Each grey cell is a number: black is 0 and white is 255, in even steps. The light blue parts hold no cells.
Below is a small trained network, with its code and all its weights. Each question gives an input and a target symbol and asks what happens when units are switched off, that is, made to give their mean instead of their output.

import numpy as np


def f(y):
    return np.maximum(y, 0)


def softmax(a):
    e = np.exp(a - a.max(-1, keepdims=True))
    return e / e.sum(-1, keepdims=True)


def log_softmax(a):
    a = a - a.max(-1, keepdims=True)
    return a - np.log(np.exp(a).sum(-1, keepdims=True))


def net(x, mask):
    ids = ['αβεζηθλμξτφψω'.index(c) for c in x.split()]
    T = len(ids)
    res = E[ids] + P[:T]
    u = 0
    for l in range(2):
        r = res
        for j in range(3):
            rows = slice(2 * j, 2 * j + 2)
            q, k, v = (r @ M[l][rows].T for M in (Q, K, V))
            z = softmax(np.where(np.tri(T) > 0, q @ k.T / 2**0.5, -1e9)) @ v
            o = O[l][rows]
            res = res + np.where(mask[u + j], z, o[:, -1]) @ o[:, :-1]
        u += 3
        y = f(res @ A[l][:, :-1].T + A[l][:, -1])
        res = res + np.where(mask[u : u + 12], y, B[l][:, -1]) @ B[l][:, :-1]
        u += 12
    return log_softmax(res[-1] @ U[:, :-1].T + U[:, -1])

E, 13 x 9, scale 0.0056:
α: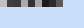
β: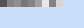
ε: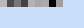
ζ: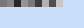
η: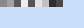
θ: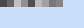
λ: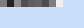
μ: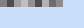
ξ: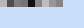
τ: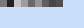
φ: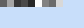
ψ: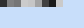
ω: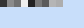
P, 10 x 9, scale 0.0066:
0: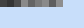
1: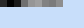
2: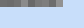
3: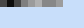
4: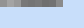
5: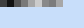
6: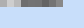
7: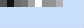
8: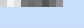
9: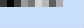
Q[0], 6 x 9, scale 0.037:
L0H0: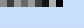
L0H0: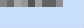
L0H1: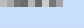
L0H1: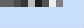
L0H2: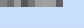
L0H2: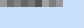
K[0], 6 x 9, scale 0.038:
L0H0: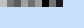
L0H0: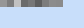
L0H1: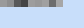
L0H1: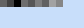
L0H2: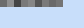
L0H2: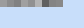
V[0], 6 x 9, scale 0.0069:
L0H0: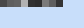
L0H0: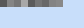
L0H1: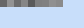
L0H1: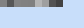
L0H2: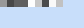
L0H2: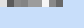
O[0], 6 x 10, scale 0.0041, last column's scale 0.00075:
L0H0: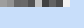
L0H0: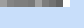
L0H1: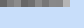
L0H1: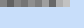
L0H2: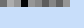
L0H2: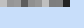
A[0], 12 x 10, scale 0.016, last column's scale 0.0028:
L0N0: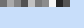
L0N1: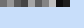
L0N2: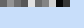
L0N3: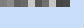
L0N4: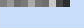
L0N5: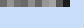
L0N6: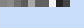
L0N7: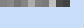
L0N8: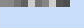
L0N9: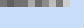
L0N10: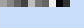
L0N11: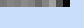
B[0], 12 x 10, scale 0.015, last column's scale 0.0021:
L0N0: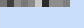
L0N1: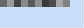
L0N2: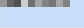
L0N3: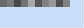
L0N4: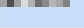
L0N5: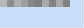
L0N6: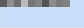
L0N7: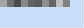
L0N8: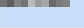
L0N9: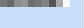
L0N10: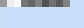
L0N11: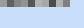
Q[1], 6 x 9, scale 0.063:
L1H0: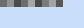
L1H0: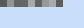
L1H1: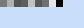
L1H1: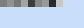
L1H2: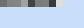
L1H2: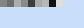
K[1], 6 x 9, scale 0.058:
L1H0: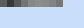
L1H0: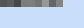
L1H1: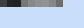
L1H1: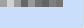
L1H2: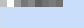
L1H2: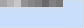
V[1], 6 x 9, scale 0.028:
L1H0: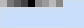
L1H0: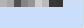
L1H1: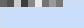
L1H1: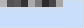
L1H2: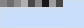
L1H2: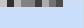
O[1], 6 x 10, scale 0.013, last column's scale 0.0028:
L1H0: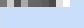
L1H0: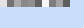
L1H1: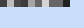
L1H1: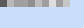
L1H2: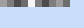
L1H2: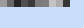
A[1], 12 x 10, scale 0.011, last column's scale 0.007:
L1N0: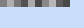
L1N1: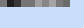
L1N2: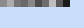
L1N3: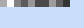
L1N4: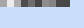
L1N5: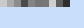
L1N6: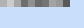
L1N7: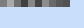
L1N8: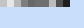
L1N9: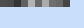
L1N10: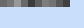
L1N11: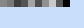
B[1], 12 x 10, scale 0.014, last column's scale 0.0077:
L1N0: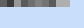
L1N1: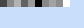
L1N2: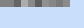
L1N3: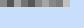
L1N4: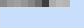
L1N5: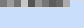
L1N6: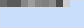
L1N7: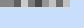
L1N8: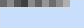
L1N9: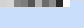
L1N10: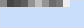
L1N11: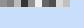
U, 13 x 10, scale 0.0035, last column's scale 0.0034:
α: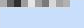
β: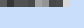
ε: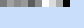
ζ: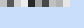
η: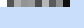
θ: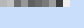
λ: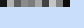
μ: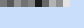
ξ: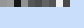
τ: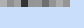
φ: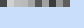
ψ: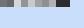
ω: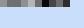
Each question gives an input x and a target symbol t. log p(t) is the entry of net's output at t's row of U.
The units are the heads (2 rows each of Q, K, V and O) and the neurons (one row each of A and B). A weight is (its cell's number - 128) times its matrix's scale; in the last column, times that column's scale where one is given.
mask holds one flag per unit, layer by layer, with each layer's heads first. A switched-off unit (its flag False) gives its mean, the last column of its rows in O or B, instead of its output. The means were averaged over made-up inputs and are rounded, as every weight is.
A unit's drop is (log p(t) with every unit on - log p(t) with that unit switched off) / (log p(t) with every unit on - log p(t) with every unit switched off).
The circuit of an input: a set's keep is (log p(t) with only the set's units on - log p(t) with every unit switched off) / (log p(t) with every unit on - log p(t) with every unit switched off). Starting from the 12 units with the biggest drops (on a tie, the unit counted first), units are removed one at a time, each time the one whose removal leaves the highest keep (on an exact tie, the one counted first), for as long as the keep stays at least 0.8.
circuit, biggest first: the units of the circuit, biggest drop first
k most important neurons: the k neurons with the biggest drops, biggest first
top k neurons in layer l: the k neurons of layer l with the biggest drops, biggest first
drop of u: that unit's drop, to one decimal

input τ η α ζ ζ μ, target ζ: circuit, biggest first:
L1H1
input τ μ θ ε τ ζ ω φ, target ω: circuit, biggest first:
L1H2, L1H1
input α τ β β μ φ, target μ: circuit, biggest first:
L1N1, L1H2, L1H0
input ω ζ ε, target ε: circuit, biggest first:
L1H1, L1H2
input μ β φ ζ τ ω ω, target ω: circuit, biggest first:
L1H1, L1H2
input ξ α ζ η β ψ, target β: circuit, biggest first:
L1H2, L1N10, L1H1
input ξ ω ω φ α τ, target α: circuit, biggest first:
L1H2, L1H1
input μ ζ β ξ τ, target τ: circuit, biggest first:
L1N11, L1H2, L1H1
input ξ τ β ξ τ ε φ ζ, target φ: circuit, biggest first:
L1H2, L1H0
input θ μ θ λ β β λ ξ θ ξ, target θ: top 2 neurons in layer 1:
L1N9, L1N7
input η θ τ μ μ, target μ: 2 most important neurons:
L1N1, L1N9
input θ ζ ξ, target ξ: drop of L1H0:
0.7
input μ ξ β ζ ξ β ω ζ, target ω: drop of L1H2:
0.3
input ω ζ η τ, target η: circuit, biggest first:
L1H0
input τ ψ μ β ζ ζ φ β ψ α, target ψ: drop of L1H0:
0.6
